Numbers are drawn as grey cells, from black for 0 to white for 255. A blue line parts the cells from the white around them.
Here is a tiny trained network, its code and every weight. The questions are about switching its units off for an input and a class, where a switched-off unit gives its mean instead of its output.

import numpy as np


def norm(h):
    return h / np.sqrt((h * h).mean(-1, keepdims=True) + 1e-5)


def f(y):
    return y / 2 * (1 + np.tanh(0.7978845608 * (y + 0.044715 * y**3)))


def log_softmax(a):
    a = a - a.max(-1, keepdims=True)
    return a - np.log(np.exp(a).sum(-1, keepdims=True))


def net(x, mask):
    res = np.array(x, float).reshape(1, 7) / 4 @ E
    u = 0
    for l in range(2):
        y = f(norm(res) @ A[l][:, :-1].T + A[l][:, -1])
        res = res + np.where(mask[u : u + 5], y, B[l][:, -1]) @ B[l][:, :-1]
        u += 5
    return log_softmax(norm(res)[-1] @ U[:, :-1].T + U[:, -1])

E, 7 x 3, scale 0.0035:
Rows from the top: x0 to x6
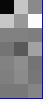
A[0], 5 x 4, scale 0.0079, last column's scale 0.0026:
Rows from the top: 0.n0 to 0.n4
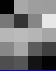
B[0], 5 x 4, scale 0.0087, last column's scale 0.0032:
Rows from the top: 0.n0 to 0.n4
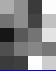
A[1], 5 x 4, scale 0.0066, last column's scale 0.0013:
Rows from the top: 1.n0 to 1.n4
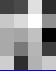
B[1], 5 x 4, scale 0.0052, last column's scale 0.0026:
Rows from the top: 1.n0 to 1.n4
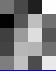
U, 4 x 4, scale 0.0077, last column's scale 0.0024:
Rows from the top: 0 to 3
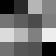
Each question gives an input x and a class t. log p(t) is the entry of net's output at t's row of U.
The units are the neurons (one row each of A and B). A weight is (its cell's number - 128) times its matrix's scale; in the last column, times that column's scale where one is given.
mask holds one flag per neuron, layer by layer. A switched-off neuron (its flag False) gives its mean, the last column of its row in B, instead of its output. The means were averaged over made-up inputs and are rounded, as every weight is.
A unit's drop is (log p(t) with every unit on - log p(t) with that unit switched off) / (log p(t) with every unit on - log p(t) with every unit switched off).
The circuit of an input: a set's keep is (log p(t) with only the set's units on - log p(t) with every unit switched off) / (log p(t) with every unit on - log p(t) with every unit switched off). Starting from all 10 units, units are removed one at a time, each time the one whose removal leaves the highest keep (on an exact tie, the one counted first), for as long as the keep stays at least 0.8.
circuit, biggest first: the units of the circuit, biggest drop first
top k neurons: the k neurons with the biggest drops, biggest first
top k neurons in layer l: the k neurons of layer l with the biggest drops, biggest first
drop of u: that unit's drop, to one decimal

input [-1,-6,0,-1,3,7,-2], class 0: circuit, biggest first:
[0.n4]
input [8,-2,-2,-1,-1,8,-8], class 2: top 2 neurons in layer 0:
[0.n0; 0.n2]
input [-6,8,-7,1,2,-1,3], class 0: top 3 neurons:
[1.n1; 0.n0; 0.n2]
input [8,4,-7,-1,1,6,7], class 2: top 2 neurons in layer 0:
[0.n0; 0.n4]
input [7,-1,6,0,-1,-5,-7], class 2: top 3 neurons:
[0.n0; 0.n2; 1.n0]
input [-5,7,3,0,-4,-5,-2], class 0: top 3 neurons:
[0.n0; 1.n1; 0.n2]
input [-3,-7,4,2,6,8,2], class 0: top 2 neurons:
[0.n4; 0.n0]
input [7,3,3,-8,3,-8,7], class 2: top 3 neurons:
[0.n0; 1.n0; 0.n4]
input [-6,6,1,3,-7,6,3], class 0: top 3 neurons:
[0.n0; 1.n1; 1.n3]
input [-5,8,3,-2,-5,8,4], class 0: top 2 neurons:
[0.n0; 0.n2]
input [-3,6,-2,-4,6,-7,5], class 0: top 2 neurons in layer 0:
[0.n0; 0.n1]
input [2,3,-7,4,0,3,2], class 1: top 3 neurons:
[0.n2; 0.n4; 0.n0]
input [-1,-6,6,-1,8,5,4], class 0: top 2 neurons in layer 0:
[0.n4; 0.n0]
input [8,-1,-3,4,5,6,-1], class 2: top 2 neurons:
[0.n0; 0.n2]
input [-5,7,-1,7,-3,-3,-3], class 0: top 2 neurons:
[0.n0; 1.n1]
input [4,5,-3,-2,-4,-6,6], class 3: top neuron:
[0.n2]
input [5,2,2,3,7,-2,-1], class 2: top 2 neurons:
[0.n0; 1.n0]
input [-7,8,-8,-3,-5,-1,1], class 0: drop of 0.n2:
0.2
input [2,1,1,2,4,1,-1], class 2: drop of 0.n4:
0.1
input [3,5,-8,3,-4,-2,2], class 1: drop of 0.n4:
0.5
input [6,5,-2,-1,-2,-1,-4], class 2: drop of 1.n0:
0.3
